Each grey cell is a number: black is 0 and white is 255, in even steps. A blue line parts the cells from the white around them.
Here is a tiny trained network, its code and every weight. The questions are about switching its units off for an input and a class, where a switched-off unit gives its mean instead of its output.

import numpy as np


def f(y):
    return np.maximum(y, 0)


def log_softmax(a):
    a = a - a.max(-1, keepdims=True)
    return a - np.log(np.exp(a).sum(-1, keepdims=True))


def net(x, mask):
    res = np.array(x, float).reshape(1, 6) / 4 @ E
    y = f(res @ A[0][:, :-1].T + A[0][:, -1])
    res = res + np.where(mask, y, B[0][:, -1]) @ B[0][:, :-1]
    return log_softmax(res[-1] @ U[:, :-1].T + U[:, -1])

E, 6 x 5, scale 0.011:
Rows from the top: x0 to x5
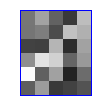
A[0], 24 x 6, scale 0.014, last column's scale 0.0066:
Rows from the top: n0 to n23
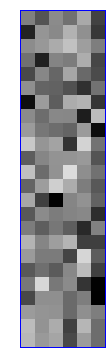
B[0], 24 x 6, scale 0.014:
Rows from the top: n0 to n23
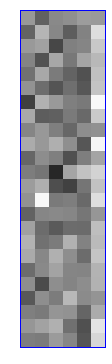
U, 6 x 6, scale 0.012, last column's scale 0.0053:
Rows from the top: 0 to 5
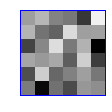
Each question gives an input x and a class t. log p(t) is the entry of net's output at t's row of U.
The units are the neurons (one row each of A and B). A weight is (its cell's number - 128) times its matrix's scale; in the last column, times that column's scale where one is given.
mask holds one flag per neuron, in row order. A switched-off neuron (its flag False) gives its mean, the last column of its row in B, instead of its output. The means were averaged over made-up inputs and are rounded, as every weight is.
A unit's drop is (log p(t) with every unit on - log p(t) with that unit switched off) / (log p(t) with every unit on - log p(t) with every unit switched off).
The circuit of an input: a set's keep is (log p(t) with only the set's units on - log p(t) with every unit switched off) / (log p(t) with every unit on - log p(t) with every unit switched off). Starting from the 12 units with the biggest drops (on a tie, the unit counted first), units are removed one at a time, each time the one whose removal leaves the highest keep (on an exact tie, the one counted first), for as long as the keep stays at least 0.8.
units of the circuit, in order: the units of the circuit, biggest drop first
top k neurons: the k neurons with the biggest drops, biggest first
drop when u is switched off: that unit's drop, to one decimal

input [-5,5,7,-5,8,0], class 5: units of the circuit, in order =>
n3
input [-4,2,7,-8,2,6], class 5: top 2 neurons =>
n3, n9
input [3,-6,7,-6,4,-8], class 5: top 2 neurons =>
n3, n13
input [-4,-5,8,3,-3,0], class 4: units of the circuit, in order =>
n9, n20
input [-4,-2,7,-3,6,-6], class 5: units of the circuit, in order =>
n3, n13
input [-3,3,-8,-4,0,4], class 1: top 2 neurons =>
n11, n22
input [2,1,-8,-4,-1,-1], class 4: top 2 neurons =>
n13, n9
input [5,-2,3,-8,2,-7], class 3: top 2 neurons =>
n3, n13
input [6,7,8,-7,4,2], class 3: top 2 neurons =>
n3, n0
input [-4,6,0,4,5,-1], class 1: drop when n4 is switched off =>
0.1
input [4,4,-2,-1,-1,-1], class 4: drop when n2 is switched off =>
0.0
